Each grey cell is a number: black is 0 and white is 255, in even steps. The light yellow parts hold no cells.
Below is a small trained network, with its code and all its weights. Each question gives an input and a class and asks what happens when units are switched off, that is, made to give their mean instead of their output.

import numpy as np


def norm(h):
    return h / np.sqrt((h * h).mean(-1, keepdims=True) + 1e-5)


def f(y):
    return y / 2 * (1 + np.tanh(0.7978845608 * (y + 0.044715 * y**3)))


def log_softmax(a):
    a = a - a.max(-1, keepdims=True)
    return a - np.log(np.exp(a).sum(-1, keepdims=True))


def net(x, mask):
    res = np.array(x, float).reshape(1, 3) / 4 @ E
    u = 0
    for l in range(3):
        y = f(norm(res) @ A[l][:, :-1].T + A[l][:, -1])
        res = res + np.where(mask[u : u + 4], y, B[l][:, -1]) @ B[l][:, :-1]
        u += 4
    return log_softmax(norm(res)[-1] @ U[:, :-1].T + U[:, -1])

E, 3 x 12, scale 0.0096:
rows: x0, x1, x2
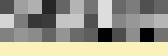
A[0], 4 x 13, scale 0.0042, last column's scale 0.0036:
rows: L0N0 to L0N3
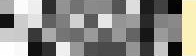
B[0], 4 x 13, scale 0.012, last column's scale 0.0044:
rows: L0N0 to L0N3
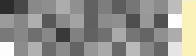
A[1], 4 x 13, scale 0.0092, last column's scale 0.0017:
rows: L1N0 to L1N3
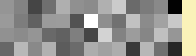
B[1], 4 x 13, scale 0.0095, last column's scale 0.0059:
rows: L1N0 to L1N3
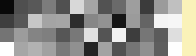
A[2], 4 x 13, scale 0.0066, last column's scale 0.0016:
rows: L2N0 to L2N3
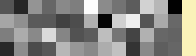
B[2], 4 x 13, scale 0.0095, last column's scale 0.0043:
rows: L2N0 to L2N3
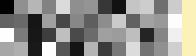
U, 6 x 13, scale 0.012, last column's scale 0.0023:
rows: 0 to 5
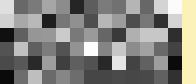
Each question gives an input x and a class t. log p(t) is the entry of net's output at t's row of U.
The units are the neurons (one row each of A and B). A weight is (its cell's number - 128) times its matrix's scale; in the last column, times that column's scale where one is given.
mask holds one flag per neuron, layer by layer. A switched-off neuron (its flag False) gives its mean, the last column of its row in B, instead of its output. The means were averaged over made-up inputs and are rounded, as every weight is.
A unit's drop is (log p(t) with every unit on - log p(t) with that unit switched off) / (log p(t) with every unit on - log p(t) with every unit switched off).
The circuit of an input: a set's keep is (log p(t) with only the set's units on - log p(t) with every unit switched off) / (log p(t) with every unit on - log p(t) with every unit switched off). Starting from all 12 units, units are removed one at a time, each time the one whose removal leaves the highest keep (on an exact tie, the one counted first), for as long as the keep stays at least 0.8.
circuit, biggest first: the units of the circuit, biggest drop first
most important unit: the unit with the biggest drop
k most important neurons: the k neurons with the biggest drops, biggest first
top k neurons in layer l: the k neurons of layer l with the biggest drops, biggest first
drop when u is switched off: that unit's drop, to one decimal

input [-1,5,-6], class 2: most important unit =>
L2N0
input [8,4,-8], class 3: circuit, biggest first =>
[L2N3; L1N2]
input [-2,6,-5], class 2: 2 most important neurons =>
[L2N0; L0N1]
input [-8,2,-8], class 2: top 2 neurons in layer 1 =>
[L1N0; L1N1]
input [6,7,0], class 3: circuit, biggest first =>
[L1N2; L2N3]
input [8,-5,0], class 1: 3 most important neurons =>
[L0N1; L1N0; L1N1]
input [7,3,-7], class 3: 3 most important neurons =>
[L2N3; L1N2; L1N0]
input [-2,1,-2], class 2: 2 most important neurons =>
[L0N1; L1N0]
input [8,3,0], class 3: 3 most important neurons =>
[L1N3; L2N3; L1N2]
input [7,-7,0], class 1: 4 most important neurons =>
[L0N1; L1N0; L1N1; L2N0]
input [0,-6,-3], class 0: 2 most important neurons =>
[L0N1; L2N2]
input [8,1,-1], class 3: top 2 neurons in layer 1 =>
[L1N3; L1N2]
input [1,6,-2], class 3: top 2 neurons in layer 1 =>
[L1N2; L1N1]
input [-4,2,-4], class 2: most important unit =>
L1N0
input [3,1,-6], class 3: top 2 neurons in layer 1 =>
[L1N2; L1N0]
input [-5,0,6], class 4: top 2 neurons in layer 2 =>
[L2N1; L2N2]
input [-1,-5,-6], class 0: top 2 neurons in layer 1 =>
[L1N3; L1N1]
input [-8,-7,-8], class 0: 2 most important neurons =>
[L1N3; L2N2]
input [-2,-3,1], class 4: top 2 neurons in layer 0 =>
[L0N1; L0N3]
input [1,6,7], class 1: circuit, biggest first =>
[L1N1]
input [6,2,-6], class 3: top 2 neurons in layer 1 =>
[L1N2; L1N0]
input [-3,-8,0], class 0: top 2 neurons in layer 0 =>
[L0N0; L0N1]
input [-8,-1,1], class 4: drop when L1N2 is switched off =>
-0.1
